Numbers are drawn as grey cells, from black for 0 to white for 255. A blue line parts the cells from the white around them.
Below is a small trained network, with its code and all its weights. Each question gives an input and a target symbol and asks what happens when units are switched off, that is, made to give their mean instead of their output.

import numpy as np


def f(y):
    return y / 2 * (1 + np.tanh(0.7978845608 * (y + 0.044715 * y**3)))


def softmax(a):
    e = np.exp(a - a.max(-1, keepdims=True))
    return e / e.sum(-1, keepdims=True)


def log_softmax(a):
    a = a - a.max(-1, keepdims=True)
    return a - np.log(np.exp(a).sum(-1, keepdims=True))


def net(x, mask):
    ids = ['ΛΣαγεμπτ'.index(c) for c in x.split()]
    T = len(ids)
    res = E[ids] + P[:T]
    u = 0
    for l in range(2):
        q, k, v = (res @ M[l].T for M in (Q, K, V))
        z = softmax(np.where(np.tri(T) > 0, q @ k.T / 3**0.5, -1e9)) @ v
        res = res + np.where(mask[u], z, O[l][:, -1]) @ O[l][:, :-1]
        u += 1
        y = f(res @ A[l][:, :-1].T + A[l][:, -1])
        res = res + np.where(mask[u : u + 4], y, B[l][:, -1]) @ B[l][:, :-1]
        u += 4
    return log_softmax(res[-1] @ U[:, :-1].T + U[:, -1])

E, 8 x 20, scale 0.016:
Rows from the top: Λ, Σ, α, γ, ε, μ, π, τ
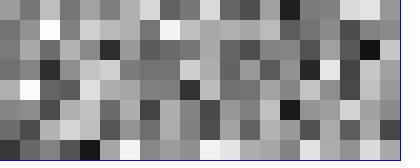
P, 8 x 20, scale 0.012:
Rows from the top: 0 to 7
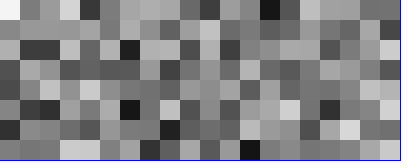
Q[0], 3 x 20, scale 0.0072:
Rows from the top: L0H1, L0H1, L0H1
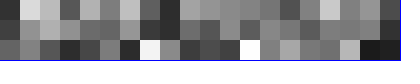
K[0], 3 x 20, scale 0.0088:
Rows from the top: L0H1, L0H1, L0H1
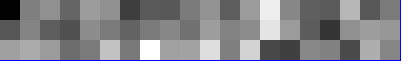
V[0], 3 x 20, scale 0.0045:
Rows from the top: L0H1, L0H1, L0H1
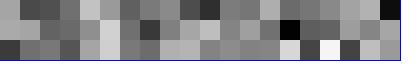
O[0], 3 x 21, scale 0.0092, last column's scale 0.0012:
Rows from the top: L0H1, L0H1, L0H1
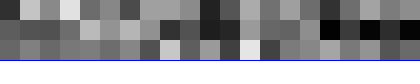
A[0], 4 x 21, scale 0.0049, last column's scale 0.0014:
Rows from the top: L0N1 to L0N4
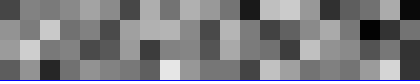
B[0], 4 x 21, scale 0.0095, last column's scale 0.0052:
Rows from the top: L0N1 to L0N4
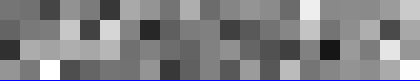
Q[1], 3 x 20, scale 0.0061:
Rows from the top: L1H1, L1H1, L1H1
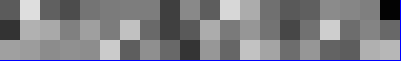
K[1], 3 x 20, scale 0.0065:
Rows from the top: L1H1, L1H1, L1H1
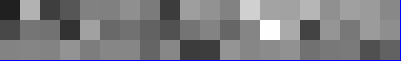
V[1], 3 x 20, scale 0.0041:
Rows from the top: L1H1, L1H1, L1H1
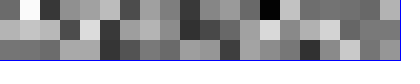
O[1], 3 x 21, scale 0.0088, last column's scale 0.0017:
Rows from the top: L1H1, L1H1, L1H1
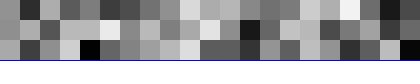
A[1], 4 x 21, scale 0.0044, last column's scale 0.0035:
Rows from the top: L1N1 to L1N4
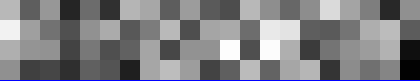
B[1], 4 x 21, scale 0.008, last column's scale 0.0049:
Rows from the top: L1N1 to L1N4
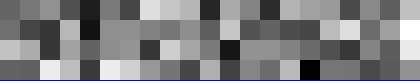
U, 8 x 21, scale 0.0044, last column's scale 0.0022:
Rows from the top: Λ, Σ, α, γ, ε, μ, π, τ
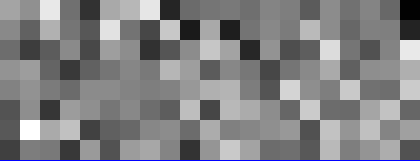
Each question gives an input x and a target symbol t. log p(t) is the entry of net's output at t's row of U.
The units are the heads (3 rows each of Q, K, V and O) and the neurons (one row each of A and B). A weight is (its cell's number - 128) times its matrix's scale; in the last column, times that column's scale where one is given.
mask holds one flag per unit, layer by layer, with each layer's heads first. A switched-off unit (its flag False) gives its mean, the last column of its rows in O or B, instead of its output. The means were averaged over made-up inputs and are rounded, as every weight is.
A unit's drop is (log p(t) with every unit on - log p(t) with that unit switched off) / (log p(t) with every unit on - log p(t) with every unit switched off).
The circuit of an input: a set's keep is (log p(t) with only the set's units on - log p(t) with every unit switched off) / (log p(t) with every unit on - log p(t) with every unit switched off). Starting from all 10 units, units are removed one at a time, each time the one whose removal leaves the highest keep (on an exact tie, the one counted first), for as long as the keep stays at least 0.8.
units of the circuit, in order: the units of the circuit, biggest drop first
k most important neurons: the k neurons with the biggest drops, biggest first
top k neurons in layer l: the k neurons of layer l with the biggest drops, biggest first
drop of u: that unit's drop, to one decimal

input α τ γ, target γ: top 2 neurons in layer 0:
[L0N3, L0N2]
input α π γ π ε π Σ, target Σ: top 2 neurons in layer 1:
[L1N2, L1N1]
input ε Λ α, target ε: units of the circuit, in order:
[L1H1, L0N1]
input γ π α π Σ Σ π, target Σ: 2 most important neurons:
[L1N2, L0N2]
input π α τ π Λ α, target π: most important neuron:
[L0N4]
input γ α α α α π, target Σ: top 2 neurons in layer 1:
[L1N4, L1N2]
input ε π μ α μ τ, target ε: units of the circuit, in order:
[L1H1, L0H1]
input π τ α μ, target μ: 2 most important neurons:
[L0N3, L0N4]
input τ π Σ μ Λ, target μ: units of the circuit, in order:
[L0H1, L0N1]
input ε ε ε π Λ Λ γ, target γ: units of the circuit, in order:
[L1N1, L1H1, L0H1]
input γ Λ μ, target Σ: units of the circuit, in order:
[L0H1, L1N4]
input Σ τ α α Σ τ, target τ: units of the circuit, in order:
[L1H1, L0N2, L0H1]
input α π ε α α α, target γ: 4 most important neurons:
[L1N1, L0N3, L1N3, L0N2]
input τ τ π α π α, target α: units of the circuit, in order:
[L0H1, L1N2]
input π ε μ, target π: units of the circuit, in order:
[L0H1]
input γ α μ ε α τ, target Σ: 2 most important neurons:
[L1N4, L1N2]
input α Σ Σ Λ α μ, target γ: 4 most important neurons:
[L1N1, L0N3, L1N3, L0N2]
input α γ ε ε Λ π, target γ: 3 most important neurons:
[L1N1, L0N3, L1N3]
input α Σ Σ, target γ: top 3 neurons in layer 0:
[L0N3, L0N2, L0N1]
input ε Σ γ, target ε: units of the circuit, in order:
[L1H1]
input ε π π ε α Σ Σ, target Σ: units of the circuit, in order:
[L0H1, L0N2]
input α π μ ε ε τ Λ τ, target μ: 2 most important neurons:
[L0N1, L1N4]
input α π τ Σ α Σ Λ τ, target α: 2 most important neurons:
[L1N2, L0N1]
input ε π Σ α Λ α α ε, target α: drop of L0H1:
0.6
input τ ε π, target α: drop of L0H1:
0.7
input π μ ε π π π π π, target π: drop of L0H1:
0.9
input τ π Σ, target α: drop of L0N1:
0.0
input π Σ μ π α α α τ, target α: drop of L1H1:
0.1
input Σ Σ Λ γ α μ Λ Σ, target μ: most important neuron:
[L0N1]
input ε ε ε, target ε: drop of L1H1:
0.9
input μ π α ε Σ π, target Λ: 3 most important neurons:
[L1N4, L0N3, L0N1]
